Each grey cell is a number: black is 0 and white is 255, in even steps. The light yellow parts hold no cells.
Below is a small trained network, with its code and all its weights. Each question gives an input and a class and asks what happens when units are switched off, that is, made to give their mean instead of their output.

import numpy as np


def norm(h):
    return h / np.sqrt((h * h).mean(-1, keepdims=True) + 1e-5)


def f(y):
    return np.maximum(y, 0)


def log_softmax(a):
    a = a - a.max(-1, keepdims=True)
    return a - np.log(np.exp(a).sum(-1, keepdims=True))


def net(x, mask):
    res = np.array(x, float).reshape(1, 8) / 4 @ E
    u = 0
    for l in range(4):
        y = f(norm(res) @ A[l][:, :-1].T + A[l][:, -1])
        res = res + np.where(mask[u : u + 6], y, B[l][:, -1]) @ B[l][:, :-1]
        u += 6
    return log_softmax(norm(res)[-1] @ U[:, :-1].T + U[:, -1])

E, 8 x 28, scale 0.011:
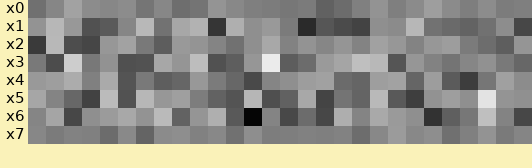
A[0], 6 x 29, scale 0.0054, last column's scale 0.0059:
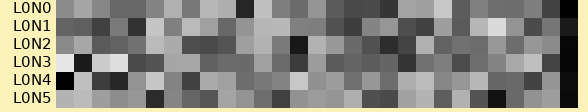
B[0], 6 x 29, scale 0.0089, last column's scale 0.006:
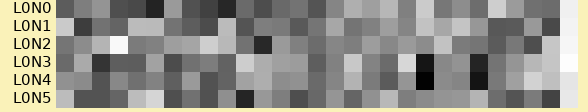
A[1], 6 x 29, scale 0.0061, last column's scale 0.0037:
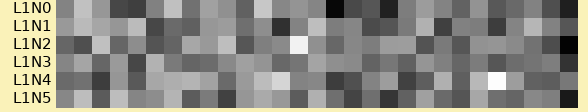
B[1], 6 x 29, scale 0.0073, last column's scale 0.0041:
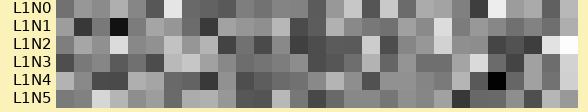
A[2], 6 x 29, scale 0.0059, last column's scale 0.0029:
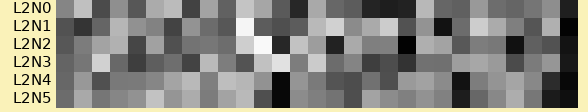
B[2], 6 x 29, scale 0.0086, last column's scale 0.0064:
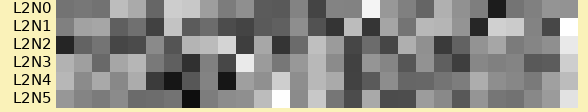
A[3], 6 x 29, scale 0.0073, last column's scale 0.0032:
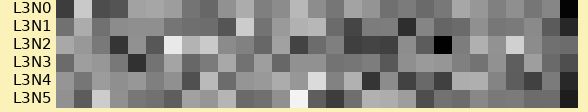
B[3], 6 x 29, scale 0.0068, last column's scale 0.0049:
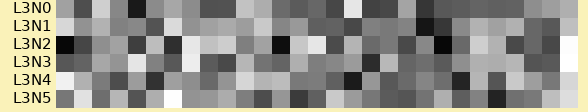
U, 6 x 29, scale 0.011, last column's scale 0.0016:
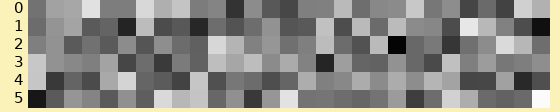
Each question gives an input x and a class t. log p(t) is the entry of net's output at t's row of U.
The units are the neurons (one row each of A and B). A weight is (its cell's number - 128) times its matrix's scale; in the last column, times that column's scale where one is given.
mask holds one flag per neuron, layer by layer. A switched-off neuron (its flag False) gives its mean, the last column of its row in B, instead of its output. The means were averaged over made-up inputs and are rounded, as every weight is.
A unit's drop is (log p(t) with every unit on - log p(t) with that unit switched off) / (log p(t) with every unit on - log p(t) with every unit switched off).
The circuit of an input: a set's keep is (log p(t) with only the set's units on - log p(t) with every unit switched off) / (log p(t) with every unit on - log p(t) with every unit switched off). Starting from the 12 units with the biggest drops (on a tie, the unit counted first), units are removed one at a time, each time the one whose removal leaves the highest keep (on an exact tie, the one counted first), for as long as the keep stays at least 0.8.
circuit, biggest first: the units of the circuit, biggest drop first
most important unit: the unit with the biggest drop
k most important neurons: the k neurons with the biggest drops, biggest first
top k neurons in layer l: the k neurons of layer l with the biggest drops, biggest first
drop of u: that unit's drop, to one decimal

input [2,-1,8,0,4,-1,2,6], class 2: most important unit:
L0N4
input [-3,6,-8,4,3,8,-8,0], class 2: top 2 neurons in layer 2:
L2N2; L2N5
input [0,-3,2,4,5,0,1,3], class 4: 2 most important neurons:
L0N5; L0N2
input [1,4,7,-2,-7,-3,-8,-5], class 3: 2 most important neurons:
L2N3; L0N3
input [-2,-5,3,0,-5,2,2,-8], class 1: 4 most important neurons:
L2N1; L0N5; L1N1; L2N2
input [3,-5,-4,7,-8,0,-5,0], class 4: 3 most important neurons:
L0N1; L1N4; L0N2
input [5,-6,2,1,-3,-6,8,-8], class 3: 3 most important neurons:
L2N5; L2N4; L0N0
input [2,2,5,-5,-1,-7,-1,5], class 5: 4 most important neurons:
L2N2; L0N3; L1N2; L3N3
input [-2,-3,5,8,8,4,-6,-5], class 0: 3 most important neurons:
L1N2; L0N1; L3N5
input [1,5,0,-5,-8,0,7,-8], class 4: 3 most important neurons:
L0N1; L1N4; L2N3
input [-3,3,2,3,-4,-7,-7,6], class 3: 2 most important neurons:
L2N3; L3N4
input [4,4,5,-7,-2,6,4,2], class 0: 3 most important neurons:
L0N2; L2N2; L2N0
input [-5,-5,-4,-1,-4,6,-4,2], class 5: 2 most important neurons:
L3N2; L0N0
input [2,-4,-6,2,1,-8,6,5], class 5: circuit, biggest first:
L2N2
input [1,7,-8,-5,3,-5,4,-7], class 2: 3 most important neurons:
L0N3; L2N1; L2N2
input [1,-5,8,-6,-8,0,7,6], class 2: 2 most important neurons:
L0N4; L0N5
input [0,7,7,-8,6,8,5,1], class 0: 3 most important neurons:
L0N2; L2N2; L2N0
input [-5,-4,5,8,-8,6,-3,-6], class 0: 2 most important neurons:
L1N2; L0N5
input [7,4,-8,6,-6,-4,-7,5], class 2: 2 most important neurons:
L0N3; L0N2
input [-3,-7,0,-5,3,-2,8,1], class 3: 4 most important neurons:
L2N5; L2N4; L0N0; L3N1
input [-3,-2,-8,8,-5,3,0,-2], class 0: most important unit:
L3N5
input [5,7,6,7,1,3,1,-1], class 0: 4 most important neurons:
L1N2; L2N1; L3N5; L0N3
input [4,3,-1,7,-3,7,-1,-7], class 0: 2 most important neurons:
L1N2; L2N2
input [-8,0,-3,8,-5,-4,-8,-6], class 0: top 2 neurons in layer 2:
L2N5; L2N4
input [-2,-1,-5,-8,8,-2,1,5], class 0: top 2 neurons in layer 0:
L0N2; L0N1
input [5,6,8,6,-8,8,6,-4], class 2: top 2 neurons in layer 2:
L2N2; L2N1
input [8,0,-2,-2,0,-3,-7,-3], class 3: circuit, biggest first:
L2N3
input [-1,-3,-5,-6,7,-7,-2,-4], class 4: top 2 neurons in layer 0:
L0N5; L0N0
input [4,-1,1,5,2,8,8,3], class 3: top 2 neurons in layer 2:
L2N5; L2N4
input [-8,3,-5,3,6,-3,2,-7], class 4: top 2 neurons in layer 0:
L0N5; L0N4
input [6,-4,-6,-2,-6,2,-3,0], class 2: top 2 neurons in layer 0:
L0N3; L0N5
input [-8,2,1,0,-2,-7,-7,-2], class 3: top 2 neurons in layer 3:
L3N4; L3N2
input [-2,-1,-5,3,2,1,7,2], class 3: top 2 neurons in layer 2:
L2N5; L2N4
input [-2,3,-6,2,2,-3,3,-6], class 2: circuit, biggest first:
L0N3
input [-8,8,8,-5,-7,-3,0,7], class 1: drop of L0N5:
0.1
